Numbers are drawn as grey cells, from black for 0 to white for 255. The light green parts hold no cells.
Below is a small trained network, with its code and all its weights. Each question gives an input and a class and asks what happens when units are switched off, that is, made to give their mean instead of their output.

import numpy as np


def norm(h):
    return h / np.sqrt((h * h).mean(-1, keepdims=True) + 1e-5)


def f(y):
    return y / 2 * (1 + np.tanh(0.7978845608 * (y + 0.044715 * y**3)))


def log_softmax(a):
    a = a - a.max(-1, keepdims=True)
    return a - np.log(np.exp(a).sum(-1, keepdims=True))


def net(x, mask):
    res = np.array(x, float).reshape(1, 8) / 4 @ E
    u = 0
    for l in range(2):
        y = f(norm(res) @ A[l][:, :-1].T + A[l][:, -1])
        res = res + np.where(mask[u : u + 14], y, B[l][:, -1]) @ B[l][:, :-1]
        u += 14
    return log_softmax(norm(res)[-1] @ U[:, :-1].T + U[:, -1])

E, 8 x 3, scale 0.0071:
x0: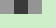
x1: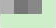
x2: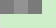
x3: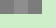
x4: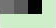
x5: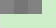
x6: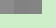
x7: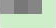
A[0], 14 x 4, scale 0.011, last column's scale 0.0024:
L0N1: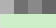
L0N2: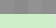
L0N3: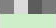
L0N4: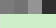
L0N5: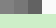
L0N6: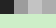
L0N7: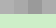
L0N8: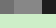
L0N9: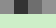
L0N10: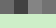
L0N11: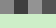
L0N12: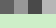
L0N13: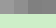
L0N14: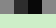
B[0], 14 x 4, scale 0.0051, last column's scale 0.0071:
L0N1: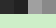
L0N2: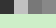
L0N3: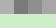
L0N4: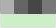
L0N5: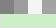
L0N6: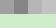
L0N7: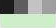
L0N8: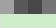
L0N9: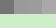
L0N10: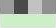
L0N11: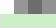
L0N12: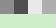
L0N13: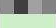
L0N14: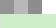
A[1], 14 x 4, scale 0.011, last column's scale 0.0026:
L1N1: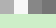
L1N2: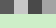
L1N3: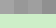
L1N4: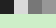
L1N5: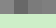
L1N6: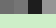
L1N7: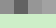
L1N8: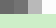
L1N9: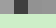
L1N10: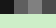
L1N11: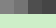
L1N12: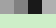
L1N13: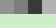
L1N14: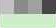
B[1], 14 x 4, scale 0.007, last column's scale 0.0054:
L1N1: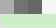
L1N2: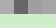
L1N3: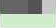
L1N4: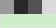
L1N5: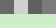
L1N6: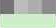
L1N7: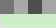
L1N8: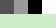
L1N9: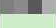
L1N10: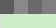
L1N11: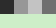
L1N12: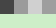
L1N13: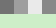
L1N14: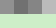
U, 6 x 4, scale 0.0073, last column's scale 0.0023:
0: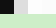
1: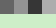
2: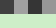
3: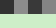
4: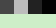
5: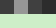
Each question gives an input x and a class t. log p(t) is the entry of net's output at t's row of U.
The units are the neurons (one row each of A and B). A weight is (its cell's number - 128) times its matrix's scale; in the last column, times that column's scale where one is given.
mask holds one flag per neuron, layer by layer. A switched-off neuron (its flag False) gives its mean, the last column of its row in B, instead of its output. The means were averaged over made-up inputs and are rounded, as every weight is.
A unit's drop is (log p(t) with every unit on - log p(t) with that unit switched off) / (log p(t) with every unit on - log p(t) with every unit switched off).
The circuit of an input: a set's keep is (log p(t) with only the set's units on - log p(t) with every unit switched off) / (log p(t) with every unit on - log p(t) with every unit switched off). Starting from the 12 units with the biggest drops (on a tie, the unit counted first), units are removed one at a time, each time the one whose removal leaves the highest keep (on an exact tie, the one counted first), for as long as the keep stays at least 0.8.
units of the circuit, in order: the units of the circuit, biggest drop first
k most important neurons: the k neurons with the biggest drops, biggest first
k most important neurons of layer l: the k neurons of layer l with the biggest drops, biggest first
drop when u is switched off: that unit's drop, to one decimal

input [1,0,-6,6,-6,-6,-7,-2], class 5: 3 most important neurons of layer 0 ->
(L0N12 L0N5 L0N14)
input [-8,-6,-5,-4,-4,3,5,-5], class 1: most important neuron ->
(L1N4)
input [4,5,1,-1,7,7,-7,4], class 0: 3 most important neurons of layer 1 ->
(L1N12 L1N8 L1N13)
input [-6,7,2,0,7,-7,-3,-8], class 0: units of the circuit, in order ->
(L1N12 L1N13 L1N8)
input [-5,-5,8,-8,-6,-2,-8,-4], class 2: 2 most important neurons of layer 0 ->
(L0N5 L0N12)
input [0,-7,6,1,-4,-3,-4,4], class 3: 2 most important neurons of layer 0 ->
(L0N14 L0N11)
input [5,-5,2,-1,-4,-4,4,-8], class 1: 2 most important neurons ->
(L1N8 L0N12)
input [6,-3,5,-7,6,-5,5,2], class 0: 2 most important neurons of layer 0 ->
(L0N7 L0N6)
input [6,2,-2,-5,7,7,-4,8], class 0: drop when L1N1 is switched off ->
0.3
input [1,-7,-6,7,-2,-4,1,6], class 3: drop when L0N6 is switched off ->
-0.1
